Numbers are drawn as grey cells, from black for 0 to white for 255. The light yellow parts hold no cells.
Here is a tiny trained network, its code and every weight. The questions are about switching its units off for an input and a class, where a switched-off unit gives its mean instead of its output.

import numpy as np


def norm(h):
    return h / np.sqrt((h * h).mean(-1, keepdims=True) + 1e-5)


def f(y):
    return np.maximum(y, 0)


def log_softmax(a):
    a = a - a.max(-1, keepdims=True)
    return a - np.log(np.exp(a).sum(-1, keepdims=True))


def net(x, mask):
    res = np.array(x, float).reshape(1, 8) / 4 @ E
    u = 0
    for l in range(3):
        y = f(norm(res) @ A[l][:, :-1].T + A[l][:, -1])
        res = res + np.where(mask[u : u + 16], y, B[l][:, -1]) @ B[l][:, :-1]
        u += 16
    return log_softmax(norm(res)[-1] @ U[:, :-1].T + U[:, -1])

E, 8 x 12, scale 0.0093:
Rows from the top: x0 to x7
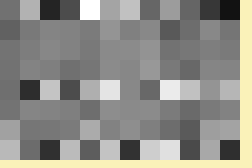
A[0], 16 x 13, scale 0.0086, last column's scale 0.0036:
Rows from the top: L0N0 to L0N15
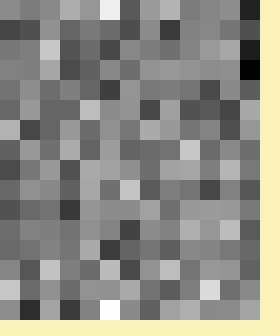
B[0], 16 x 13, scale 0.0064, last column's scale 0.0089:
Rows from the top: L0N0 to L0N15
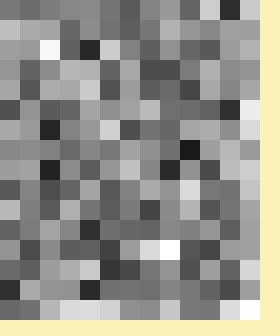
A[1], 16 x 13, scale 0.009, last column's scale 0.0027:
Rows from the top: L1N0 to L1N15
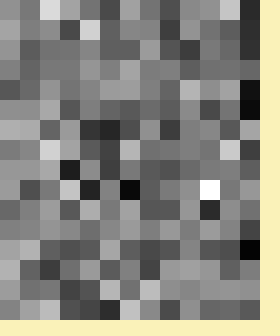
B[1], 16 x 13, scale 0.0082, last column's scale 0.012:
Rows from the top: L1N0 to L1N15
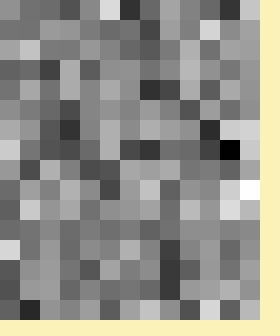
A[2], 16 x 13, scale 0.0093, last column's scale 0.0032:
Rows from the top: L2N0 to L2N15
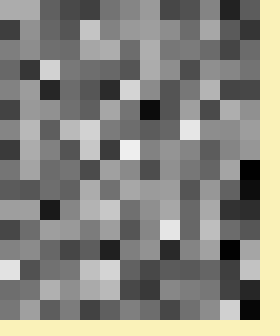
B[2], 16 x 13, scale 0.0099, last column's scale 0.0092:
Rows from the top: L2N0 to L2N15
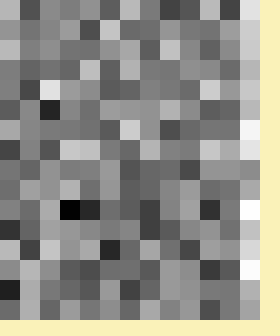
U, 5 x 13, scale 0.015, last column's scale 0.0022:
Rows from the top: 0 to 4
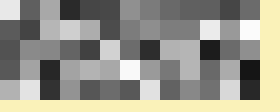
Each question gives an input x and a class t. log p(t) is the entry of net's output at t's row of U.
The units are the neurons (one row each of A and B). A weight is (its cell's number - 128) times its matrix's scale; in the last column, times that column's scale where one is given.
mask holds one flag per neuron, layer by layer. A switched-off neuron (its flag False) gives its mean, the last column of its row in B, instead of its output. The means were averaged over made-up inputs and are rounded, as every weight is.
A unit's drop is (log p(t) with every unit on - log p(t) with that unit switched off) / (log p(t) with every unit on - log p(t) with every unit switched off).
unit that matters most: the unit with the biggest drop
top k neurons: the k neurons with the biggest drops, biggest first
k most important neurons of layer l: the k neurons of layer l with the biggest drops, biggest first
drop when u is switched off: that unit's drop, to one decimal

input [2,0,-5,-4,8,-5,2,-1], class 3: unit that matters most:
L0N8
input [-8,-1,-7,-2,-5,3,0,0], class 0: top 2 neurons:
[L1N7 L0N6]
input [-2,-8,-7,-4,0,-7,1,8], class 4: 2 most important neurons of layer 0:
[L0N15 L0N6]
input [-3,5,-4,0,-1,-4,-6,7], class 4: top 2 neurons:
[L1N9 L0N15]
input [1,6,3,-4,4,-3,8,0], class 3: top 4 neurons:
[L1N7 L1N0 L0N8 L0N6]
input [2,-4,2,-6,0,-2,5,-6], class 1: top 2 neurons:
[L0N15 L1N15]
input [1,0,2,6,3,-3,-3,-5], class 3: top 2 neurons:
[L0N9 L1N10]
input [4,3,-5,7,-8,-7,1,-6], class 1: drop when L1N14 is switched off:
0.0
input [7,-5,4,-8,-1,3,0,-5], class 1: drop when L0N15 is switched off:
0.2
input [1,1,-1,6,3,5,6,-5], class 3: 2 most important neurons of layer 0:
[L0N9 L0N8]
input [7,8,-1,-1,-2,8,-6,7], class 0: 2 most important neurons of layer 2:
[L2N0 L2N12]
